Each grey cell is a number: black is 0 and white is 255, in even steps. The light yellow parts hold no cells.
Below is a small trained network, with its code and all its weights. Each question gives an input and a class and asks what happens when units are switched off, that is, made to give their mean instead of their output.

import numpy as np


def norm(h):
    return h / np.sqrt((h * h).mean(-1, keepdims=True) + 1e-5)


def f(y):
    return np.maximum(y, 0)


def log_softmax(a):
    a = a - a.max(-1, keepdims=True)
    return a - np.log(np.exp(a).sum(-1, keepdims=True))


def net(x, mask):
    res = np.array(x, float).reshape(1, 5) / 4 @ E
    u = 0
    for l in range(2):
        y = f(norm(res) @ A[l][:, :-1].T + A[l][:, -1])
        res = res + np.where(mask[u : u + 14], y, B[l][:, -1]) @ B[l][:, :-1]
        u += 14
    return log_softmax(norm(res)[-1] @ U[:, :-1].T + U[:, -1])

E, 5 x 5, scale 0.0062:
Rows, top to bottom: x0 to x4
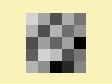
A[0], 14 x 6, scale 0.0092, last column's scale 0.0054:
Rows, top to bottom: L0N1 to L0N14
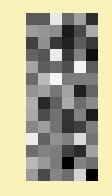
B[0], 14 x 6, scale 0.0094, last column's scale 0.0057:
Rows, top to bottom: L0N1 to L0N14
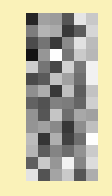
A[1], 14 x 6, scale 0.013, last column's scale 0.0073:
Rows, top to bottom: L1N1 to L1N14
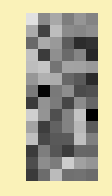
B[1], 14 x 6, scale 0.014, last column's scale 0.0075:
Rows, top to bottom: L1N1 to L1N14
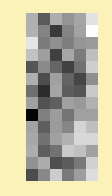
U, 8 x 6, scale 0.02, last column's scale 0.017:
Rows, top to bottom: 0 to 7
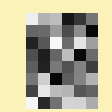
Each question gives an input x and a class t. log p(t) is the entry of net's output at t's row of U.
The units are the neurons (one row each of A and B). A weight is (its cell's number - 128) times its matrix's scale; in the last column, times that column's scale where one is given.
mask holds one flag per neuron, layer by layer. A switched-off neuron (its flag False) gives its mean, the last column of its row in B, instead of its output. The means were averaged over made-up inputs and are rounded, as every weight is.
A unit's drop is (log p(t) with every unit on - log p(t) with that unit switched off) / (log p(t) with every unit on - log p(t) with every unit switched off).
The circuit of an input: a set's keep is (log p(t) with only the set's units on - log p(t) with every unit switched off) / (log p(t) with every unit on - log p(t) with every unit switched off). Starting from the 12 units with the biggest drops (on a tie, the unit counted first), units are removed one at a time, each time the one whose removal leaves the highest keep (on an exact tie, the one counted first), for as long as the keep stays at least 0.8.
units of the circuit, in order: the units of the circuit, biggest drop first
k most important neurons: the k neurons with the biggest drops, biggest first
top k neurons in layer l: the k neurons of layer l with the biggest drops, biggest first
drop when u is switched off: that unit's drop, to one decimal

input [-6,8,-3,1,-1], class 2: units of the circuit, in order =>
(L0N4)
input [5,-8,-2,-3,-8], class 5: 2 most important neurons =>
(L1N13; L0N11)
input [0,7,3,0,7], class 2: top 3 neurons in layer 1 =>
(L1N9; L1N5; L1N2)
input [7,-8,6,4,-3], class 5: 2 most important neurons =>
(L0N7; L0N11)
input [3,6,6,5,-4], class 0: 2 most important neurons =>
(L1N3; L0N7)
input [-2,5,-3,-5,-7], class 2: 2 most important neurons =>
(L0N1; L0N4)
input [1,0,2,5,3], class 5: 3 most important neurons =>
(L0N3; L0N11; L0N13)
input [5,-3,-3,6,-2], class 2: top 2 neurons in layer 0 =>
(L0N6; L0N5)
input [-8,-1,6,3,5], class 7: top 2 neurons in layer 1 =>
(L1N12; L1N8)
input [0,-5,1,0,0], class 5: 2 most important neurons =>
(L0N11; L0N7)
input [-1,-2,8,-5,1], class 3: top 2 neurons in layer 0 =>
(L0N13; L0N1)
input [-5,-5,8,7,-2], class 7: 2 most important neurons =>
(L1N3; L1N12)
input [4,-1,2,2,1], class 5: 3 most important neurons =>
(L0N7; L0N11; L0N6)
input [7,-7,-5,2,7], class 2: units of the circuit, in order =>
(L1N9)
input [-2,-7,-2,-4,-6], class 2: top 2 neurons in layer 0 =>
(L0N5; L0N13)
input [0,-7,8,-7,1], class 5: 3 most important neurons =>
(L0N11; L0N7; L0N6)
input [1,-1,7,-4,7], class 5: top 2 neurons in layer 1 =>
(L1N1; L1N10)
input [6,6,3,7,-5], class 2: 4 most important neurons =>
(L0N6; L1N14; L0N5; L0N13)
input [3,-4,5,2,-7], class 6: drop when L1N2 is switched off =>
0.1
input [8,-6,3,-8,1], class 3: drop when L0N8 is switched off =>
0.3
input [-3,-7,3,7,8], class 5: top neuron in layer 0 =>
(L0N3)
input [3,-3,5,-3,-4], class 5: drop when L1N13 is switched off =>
0.1
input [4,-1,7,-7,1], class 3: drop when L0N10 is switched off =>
0.0
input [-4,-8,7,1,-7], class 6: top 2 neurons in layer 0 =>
(L0N11; L0N7)
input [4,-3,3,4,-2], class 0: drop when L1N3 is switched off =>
0.1
